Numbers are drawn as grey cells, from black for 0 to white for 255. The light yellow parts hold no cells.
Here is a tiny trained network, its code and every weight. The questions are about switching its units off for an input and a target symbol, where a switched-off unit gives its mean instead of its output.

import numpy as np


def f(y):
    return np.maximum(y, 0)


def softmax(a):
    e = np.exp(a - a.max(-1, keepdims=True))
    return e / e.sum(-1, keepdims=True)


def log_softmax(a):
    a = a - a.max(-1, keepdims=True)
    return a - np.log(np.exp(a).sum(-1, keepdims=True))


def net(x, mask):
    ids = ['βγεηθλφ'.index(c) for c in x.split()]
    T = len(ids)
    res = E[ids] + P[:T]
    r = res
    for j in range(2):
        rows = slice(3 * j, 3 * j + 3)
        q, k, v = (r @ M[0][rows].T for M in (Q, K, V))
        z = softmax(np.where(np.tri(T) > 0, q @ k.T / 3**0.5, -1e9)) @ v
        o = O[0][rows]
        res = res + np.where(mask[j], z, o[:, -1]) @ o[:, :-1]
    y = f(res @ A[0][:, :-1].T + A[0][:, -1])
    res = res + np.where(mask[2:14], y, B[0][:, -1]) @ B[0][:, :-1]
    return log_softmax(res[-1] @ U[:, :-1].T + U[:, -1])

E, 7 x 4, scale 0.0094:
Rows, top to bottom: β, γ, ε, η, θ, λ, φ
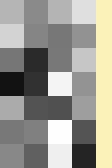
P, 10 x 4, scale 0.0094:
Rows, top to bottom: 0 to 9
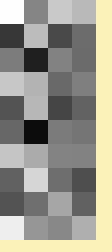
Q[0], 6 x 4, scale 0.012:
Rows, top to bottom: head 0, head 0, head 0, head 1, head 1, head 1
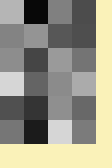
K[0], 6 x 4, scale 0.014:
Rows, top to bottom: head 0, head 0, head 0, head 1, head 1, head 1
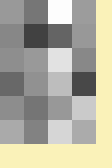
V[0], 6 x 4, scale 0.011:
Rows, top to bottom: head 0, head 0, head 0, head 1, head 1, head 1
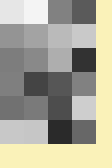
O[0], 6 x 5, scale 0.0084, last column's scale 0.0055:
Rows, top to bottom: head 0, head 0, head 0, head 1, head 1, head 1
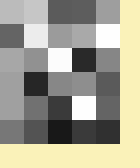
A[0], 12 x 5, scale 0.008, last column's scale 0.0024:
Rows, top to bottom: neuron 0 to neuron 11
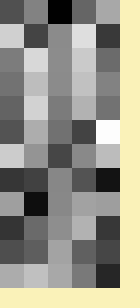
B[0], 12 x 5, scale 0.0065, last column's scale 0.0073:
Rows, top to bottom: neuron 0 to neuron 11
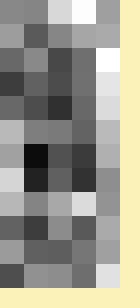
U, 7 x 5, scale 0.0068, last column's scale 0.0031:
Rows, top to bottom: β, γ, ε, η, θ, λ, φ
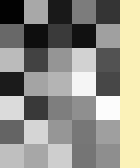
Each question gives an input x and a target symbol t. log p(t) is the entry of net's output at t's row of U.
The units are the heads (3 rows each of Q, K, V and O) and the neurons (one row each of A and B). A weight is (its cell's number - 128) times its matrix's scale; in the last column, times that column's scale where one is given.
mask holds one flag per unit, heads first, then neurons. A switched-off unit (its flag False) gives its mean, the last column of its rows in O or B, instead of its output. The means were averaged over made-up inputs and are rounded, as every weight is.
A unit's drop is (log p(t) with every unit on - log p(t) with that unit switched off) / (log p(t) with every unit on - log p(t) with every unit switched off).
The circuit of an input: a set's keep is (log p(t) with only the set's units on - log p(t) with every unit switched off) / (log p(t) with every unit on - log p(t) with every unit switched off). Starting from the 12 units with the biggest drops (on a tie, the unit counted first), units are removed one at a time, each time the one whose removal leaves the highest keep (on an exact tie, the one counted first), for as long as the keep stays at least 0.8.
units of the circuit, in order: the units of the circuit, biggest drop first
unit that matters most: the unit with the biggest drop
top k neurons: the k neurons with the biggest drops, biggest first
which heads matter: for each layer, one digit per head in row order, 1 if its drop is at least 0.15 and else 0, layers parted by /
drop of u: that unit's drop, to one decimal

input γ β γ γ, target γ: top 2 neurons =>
(neuron 6; neuron 8)
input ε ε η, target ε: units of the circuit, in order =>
(head 1; neuron 8; head 0; neuron 7)
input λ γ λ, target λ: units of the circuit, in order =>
(head 0; head 1)
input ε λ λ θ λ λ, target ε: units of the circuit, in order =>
(head 1; head 0; neuron 8)
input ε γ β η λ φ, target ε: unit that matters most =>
head 1
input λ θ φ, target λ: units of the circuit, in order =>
(head 0; head 1)
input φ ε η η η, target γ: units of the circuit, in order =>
(head 0; neuron 7)
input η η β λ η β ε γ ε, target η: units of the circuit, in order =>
(head 1; head 0)
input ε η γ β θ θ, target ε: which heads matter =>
01
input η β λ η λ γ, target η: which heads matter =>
11
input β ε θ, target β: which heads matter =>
10
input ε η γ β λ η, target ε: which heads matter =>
01
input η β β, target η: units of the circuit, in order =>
(head 1; head 0)
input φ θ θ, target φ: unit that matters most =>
head 0
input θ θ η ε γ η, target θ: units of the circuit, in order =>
(neuron 8; neuron 7; neuron 3; head 0)
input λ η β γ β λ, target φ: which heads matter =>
00
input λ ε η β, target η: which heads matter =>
11
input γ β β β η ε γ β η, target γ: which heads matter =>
01
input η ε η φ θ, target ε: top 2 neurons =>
(neuron 0; neuron 8)
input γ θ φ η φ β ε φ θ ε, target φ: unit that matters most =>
head 1
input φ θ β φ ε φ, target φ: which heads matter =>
10
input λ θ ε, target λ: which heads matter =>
11
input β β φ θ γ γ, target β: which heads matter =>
10
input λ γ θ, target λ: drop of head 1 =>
0.3
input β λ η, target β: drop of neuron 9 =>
0.0
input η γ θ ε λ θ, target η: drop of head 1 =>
0.3
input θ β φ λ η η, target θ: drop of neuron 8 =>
0.4
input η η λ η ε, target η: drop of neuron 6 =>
0.2
